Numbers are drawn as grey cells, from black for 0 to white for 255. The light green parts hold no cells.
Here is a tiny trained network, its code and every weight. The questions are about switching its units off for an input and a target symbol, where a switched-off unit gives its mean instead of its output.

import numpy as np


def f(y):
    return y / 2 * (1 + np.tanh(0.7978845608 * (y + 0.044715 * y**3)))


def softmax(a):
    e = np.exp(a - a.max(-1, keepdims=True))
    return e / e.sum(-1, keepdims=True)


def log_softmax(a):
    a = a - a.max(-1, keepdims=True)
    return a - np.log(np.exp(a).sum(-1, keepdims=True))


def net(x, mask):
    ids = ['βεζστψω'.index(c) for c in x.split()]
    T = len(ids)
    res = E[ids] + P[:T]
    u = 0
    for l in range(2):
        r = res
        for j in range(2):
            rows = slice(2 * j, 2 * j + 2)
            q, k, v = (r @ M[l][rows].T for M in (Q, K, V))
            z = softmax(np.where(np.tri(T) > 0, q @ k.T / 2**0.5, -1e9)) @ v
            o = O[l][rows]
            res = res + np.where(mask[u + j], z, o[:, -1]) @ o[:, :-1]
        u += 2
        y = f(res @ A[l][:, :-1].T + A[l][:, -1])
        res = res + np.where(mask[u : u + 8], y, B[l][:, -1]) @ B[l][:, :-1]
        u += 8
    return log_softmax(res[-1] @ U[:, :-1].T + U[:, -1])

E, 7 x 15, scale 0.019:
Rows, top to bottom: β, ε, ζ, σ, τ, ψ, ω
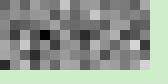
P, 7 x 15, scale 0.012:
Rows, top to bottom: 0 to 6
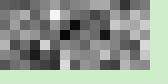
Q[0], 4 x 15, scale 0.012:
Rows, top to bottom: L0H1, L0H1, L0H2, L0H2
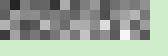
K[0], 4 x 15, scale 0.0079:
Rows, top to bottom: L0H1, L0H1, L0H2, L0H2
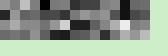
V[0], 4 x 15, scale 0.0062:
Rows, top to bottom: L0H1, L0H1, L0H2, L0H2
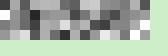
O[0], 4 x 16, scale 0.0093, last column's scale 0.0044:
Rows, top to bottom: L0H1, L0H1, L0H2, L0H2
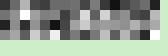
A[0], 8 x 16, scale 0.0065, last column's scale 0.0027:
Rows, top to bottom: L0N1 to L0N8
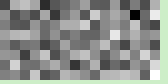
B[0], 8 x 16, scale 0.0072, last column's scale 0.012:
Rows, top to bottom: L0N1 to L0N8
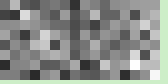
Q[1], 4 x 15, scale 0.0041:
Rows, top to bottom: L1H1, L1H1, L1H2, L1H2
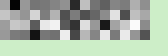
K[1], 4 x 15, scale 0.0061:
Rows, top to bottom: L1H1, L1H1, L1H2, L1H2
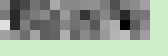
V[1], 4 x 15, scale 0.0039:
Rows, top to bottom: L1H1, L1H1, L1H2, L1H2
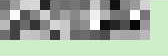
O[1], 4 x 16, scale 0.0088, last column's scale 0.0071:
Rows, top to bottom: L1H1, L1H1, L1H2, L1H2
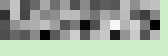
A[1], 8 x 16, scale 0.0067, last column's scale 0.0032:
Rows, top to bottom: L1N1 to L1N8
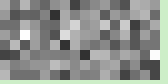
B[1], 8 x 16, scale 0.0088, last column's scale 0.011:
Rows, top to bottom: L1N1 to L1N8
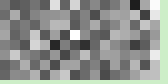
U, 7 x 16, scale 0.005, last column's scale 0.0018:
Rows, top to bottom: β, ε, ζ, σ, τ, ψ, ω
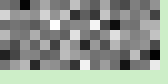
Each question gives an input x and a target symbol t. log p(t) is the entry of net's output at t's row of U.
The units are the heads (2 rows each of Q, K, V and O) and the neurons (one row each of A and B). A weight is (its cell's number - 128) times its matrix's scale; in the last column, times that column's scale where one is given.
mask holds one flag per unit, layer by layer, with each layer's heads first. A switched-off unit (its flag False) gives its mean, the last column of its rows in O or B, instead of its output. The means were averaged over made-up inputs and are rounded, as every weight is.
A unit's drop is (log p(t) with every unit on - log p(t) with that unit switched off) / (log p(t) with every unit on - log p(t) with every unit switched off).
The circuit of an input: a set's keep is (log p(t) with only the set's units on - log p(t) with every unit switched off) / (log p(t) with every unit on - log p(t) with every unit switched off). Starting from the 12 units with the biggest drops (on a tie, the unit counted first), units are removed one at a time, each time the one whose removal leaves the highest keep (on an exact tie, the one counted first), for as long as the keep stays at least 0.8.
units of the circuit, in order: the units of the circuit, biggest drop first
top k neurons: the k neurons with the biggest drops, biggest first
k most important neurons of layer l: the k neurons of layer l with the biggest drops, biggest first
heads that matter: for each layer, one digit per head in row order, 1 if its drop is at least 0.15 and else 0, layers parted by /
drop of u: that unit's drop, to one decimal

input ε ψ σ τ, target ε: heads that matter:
11 / 10
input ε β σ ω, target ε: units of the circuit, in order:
L0H1; L0H2; L0N4
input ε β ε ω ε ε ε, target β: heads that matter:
01 / 00
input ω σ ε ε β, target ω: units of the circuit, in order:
L0H1; L1H2; L0N8; L0H2
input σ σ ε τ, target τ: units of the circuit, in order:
L0H1; L1N7; L0H2; L1H1
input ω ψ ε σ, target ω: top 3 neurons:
L0N4; L0N8; L1N1
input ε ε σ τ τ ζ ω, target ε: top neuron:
L0N7
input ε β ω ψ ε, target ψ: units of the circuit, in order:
L0H2; L1N2; L0N2
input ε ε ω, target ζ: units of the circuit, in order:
L0H1; L0H2; L1N1
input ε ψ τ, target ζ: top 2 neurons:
L0N7; L1N1
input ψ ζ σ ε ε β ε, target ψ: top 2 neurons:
L1N7; L0N4
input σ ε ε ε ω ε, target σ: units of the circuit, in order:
L0H1; L1H1
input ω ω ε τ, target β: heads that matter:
11 / 10
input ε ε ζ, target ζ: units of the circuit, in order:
L0H1; L0H2
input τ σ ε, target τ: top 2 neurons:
L1N7; L0N8
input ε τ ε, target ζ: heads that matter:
11 / 00
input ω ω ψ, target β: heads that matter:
01 / 00
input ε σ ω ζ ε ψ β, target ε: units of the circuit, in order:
L0H1; L0N6
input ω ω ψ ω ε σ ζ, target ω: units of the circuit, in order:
L1H2; L0N8; L0H1
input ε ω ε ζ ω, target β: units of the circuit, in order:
L0H2
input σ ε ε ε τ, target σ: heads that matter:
11 / 01
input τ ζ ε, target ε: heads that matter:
01 / 00
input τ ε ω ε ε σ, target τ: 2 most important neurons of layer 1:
L1N7; L1N8
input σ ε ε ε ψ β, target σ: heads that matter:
11 / 01
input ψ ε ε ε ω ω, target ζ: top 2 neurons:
L1N3; L0N8
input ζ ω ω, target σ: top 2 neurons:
L1N6; L1N1
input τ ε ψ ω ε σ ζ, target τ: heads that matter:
11 / 11
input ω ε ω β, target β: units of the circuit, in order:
L0H2; L1N5; L1H1
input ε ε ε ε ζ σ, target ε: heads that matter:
11 / 00
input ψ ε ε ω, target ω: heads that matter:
10 / 00
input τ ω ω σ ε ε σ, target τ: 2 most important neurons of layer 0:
L0N4; L0N8
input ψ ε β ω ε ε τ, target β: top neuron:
L0N8
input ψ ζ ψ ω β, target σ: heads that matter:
01 / 00
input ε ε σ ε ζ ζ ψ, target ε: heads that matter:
11 / 00
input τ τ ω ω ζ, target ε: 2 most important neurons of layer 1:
L1N5; L1N1
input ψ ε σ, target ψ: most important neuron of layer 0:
L0N4
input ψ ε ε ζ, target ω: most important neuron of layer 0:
L0N1
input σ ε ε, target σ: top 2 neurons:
L1N6; L1N1
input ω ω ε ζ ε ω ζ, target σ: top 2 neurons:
L1N4; L0N8
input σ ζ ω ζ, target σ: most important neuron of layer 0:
L0N2
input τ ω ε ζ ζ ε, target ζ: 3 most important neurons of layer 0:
L0N7; L0N8; L0N2
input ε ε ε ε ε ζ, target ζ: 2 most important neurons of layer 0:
L0N7; L0N8
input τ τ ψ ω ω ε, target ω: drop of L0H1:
0.2
